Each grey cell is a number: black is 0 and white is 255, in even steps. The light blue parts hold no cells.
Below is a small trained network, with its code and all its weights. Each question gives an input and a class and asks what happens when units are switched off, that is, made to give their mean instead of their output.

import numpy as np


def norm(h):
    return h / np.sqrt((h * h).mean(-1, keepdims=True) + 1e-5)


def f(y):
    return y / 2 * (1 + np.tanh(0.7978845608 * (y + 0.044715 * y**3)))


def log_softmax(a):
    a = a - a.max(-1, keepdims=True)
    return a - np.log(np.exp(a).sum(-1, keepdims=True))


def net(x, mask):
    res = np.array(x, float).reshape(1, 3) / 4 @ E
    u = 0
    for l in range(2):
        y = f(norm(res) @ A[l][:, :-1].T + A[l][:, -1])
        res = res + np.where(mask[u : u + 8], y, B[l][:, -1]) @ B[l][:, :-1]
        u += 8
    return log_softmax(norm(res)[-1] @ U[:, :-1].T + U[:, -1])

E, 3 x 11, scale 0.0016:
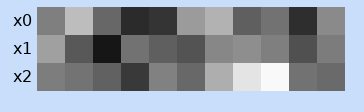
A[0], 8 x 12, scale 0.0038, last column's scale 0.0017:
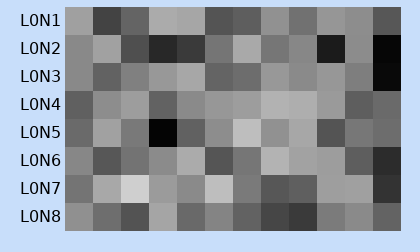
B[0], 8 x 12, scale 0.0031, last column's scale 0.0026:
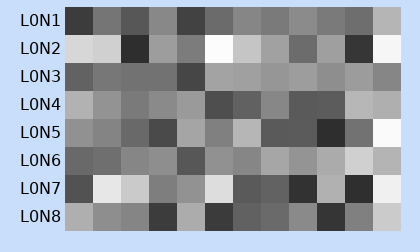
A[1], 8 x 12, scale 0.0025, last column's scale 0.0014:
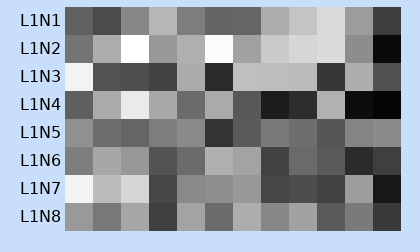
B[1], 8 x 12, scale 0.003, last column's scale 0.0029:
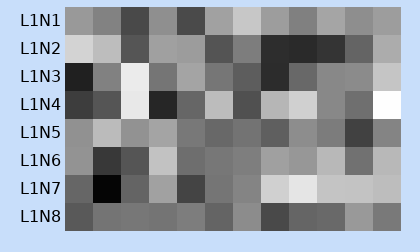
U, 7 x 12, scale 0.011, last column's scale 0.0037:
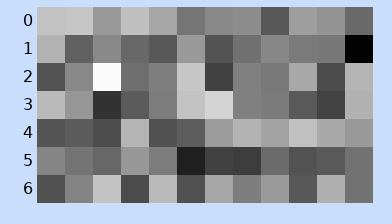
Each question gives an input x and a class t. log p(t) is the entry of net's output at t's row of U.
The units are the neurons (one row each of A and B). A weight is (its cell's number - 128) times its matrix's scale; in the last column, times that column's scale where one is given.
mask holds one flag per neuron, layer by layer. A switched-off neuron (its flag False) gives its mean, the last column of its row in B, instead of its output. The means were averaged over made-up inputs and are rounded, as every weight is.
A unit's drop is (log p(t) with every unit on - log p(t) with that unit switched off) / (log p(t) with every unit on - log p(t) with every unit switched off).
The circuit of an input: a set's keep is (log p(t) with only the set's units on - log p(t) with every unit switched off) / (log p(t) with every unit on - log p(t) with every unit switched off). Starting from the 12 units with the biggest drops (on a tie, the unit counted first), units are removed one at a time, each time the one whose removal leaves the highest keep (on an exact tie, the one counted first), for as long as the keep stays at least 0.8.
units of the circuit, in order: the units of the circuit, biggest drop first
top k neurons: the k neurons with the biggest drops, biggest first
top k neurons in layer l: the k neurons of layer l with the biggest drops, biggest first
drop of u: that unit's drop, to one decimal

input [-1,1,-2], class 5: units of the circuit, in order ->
(L0N8)
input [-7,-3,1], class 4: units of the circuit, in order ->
(L1N1 L0N6 L1N3)
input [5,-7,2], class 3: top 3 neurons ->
(L0N5 L1N3 L1N6)
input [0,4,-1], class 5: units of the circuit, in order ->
(L0N7 L1N3)
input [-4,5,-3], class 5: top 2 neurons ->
(L0N8 L1N7)
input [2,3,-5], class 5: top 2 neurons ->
(L0N8 L0N7)
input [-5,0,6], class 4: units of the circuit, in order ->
(L0N6 L1N4)
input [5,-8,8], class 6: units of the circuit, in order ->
(L0N4 L0N7)
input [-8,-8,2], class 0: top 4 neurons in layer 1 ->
(L1N2 L1N3 L1N1 L1N7)
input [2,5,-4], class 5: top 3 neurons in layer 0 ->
(L0N8 L0N7 L0N5)
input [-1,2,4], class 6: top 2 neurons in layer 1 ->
(L1N3 L1N4)
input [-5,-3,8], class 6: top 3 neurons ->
(L0N7 L0N4 L1N3)
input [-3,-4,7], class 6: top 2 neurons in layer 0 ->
(L0N7 L0N2)
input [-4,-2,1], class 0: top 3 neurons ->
(L1N2 L1N7 L1N4)
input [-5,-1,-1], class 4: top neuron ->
(L0N1)
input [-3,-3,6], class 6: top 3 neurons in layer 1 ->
(L1N3 L1N7 L1N6)
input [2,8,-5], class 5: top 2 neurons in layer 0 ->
(L0N8 L0N7)
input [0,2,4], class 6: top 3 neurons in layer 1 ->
(L1N3 L1N1 L1N2)
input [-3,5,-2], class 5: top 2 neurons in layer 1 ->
(L1N7 L1N4)
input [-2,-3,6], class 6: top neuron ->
(L0N7)
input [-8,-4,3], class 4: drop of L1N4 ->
-0.1
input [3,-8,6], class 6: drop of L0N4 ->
0.1
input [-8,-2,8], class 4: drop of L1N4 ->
0.0
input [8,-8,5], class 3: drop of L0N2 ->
0.2
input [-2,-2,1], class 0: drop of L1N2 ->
0.2
